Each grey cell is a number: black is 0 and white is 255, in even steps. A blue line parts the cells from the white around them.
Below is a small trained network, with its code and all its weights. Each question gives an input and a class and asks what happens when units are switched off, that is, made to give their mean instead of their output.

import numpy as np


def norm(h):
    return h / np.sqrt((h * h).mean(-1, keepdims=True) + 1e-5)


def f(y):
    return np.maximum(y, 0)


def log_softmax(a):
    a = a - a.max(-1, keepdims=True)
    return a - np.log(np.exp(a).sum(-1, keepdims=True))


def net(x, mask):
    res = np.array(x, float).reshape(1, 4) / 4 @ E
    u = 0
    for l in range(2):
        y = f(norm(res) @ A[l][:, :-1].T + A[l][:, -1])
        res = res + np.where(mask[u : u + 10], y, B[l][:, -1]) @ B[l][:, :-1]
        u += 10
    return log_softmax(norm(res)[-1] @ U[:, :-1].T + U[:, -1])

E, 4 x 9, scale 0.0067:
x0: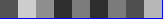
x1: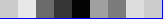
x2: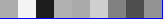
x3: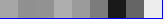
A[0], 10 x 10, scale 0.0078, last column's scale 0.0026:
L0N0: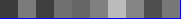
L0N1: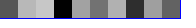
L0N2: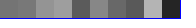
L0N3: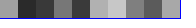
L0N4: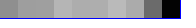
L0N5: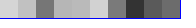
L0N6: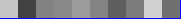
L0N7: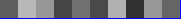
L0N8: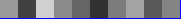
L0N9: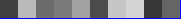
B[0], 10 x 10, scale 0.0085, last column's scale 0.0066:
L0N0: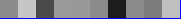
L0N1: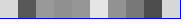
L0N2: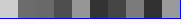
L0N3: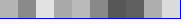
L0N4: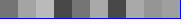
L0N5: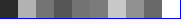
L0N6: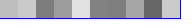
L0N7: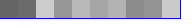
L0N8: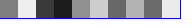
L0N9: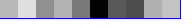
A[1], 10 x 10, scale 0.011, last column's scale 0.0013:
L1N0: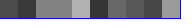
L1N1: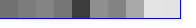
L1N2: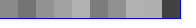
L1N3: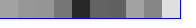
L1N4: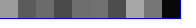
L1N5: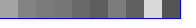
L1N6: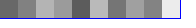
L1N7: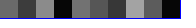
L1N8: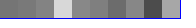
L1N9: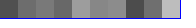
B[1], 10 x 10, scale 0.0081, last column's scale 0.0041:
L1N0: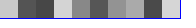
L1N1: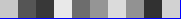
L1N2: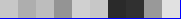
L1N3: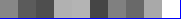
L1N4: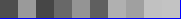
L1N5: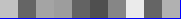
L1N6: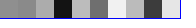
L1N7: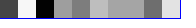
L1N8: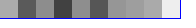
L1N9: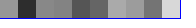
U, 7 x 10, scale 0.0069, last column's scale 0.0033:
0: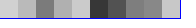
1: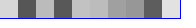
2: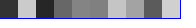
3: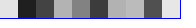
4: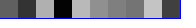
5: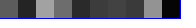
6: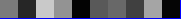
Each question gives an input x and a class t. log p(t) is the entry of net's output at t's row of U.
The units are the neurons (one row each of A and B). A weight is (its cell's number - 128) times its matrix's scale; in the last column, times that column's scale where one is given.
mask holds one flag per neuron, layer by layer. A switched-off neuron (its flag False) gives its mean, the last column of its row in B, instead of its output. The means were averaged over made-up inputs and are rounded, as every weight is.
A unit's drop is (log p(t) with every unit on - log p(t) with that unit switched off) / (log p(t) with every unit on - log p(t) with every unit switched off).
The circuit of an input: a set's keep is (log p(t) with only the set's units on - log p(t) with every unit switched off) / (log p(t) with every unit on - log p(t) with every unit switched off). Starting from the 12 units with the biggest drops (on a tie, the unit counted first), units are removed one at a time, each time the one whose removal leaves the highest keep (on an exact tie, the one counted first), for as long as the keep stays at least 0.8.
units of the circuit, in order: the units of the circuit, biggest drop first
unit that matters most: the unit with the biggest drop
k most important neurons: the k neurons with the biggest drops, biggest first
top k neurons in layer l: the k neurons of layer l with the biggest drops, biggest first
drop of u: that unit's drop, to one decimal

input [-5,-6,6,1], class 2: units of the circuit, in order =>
(L0N5)
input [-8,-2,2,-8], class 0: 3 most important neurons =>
(L0N9 L0N0 L0N3)
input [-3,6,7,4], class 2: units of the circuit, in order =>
(L0N5 L0N3)
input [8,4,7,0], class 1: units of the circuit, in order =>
(L0N1 L0N7 L0N9)
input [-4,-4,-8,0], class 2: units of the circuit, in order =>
(L0N8 L1N7)
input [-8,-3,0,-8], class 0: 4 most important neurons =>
(L0N9 L0N0 L0N3 L0N1)
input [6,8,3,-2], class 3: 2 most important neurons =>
(L1N1 L0N8)
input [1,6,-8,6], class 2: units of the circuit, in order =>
(L1N7 L0N3)
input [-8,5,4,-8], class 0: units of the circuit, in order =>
(L0N3 L0N9 L0N0)
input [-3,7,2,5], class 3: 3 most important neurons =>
(L1N1 L0N8 L0N3)
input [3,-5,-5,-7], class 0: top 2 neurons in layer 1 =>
(L1N6 L1N1)
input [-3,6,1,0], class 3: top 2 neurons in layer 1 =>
(L1N1 L1N3)
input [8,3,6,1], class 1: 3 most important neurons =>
(L0N1 L0N7 L0N8)
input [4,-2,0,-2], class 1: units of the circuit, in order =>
(L0N1)
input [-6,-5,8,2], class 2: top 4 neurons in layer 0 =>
(L0N5 L0N1 L0N7 L0N3)
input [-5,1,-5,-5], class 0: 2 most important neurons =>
(L0N3 L0N9)
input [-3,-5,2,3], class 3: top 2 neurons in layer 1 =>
(L1N0 L1N9)
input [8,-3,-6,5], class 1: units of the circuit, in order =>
(L0N1 L0N9)
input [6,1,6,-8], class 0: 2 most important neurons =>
(L0N9 L0N0)
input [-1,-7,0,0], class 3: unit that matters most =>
L1N0
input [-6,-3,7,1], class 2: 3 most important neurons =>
(L0N5 L0N1 L0N7)
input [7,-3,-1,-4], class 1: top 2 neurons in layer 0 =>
(L0N1 L0N7)
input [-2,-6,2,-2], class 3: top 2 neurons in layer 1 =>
(L1N0 L1N9)
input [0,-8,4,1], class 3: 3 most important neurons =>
(L1N0 L0N8 L1N9)
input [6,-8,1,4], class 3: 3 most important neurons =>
(L1N0 L0N3 L1N9)
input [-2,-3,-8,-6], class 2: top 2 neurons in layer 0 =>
(L0N8 L0N6)
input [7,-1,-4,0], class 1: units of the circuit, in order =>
(L0N1)
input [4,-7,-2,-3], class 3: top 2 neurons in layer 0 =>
(L0N3 L0N6)
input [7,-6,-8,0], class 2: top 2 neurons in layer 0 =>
(L0N8 L0N3)
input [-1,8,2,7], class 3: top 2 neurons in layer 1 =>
(L1N1 L1N5)
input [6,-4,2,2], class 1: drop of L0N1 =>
0.4
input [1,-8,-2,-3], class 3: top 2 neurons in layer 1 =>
(L1N0 L1N9)
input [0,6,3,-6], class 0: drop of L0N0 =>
0.2
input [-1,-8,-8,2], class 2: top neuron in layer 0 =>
(L0N8)
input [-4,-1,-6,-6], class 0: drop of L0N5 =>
0.2
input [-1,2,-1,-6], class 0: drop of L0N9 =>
0.1
